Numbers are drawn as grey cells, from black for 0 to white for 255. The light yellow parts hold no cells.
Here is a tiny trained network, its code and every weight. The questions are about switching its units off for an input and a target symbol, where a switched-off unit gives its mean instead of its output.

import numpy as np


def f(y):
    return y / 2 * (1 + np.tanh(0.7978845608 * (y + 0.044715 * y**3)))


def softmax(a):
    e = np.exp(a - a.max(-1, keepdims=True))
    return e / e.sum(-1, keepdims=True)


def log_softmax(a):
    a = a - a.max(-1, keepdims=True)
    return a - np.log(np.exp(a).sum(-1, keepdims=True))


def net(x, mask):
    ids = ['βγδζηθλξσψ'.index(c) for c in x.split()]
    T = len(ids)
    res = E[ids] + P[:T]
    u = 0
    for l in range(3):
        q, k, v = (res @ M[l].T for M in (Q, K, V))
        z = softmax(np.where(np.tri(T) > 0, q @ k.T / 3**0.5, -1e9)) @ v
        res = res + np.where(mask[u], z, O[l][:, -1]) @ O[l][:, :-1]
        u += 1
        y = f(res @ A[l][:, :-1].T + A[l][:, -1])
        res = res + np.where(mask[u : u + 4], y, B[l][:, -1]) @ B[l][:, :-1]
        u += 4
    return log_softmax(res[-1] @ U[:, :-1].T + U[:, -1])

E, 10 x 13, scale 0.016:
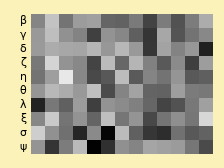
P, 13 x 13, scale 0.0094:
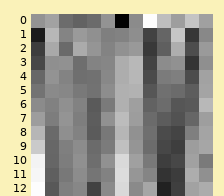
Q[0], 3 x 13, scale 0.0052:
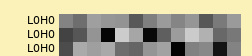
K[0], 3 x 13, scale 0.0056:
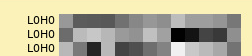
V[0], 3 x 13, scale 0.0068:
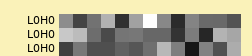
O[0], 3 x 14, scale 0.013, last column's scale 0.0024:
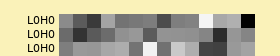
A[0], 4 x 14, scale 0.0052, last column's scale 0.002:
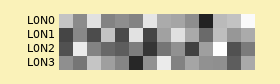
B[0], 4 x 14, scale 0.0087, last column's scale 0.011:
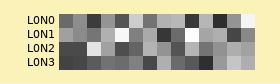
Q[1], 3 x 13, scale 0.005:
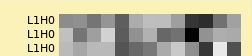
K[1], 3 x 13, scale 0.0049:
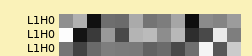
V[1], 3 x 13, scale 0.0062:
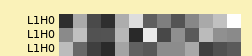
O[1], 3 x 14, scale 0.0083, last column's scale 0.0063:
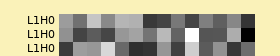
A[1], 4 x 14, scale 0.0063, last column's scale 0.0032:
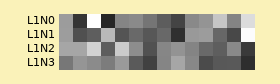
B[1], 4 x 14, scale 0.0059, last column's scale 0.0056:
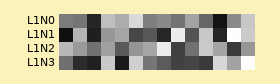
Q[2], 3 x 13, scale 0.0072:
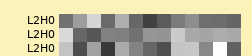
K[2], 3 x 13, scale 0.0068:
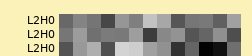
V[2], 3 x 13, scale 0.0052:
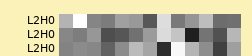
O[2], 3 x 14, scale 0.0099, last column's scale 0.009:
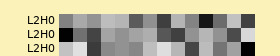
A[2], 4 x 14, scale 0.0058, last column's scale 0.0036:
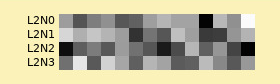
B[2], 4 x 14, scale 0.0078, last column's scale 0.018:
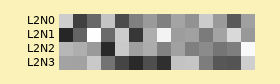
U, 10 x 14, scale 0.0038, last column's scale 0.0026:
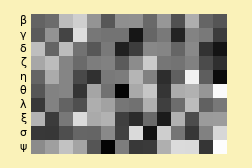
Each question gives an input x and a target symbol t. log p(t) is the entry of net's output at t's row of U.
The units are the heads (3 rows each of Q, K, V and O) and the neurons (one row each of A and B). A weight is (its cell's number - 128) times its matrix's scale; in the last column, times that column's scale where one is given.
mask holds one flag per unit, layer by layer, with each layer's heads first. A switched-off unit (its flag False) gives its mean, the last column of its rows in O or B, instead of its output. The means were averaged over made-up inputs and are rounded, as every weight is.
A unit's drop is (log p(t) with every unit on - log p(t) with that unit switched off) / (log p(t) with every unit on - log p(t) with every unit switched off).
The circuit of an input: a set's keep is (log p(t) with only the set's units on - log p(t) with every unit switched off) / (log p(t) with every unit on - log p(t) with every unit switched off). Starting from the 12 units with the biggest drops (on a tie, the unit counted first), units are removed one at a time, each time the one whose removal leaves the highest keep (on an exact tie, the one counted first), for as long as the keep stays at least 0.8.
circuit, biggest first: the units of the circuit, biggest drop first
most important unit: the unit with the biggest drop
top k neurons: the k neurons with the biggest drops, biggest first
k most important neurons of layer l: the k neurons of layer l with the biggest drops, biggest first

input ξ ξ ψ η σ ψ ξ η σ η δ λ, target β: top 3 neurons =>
(L0N1; L2N1; L1N2)
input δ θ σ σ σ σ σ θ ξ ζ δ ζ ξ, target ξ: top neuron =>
(L0N2)
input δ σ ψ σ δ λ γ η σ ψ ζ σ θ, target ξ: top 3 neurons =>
(L0N2; L1N0; L2N3)
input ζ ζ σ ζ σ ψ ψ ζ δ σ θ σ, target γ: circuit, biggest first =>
(L1H0; L2H0; L0H0)
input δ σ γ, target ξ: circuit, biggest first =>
(L0H0; L1H0; L1N0)
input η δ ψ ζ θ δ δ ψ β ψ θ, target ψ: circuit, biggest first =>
(L0H0; L2N3)
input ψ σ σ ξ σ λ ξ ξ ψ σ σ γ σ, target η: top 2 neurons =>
(L0N1; L0N0)
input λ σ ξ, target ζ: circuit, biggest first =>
(L2H0; L0H0; L0N1; L2N3)
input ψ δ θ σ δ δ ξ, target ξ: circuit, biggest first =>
(L1H0; L0N0)
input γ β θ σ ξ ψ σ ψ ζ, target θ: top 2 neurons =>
(L0N1; L1N1)
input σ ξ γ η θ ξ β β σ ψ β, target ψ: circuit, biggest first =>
(L0H0; L2N3; L2H0)
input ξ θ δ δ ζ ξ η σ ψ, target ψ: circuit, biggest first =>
(L0H0; L2H0; L2N3; L1H0)
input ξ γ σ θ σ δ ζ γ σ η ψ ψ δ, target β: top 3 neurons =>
(L0N1; L1N2; L2N1)
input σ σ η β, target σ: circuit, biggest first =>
(L1H0; L0H0)
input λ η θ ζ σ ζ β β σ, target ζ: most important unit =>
L2H0
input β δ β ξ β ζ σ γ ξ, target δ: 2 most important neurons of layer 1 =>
(L1N3; L1N2)
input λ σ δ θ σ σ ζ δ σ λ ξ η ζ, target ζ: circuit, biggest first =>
(L2H0; L0H0; L2N3; L0N1)
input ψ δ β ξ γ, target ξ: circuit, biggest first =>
(L1H0; L0H0; L1N0; L0N2)
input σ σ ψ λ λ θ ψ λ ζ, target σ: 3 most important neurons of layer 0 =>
(L0N0; L0N1; L0N2)
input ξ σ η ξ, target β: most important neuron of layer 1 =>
(L1N2)
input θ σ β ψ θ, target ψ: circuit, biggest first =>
(L0H0; L2N3)
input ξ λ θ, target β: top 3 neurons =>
(L0N1; L2N1; L1N2)
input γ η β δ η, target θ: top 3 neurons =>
(L0N1; L1N1; L2N1)
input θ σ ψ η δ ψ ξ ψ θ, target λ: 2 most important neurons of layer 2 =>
(L2N2; L2N3)
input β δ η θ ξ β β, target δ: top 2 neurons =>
(L1N3; L2N2)
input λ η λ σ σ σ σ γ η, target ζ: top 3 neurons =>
(L0N0; L0N1; L2N3)
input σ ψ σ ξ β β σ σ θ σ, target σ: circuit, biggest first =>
(L1H0)
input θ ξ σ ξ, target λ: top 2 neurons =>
(L2N2; L0N3)
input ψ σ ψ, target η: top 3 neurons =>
(L0N1; L0N3; L0N2)
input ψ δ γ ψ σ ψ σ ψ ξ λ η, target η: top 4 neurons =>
(L0N0; L0N1; L0N2; L0N3)
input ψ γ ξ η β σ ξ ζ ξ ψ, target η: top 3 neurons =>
(L0N1; L0N0; L0N3)
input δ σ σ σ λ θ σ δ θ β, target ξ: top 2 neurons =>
(L0N2; L1N0)
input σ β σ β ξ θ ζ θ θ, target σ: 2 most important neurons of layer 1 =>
(L1N3; L1N1)
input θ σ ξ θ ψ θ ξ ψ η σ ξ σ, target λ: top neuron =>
(L2N2)
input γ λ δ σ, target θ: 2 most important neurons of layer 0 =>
(L0N1; L0N0)
